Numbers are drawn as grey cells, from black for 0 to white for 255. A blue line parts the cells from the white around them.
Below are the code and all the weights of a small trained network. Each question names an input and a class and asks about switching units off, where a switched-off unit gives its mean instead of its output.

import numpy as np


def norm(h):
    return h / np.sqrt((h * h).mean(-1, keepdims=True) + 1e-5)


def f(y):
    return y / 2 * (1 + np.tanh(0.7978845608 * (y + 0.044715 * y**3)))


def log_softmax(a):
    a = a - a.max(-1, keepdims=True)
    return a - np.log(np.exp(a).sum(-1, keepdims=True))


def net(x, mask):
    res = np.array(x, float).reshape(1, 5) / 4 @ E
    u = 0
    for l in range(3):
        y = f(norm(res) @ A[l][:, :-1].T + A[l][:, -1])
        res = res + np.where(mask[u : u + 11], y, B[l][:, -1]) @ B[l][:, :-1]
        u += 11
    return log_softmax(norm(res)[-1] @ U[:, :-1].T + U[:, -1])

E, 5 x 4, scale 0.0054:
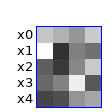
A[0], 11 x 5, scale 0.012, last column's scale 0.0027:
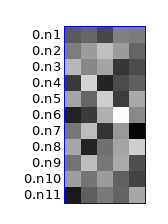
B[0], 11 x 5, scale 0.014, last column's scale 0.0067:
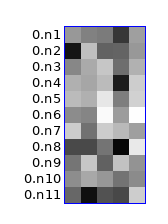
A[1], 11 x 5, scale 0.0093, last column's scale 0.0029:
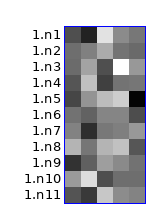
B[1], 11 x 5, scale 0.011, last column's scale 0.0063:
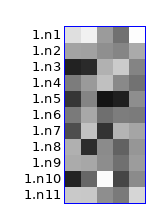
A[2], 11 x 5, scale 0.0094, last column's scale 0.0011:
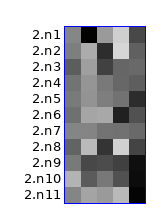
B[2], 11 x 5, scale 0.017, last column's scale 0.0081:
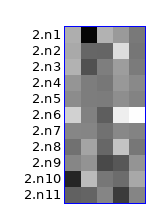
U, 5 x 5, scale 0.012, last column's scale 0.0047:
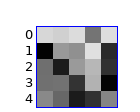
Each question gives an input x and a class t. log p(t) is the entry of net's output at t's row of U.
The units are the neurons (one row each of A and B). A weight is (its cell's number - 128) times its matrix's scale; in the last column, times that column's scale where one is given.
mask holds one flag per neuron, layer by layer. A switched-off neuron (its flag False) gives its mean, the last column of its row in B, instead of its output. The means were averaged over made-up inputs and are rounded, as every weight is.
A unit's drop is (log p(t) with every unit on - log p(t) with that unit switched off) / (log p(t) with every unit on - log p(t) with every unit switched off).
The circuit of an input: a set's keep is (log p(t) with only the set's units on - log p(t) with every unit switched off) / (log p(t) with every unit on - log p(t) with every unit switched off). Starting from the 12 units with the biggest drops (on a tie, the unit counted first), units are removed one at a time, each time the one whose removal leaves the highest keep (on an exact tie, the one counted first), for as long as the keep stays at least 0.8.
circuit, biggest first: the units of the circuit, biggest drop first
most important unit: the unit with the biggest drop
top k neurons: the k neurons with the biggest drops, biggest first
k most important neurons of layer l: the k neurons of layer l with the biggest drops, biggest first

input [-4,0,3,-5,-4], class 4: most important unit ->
0.n6
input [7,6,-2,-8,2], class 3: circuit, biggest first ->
0.n4; 0.n5; 0.n6
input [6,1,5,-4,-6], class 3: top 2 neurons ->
0.n6; 0.n5
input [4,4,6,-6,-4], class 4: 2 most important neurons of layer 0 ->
0.n8; 0.n6
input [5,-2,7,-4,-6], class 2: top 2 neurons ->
0.n9; 0.n4
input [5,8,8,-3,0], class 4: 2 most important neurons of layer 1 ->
1.n7; 1.n10
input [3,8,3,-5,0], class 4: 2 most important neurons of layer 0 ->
0.n8; 0.n6
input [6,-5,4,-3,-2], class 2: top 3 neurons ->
1.n3; 0.n9; 0.n8
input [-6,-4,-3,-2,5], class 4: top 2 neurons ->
0.n11; 0.n5
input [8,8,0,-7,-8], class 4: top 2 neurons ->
0.n6; 1.n1
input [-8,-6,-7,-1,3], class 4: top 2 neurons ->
0.n11; 0.n6
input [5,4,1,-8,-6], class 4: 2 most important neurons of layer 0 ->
0.n8; 0.n6
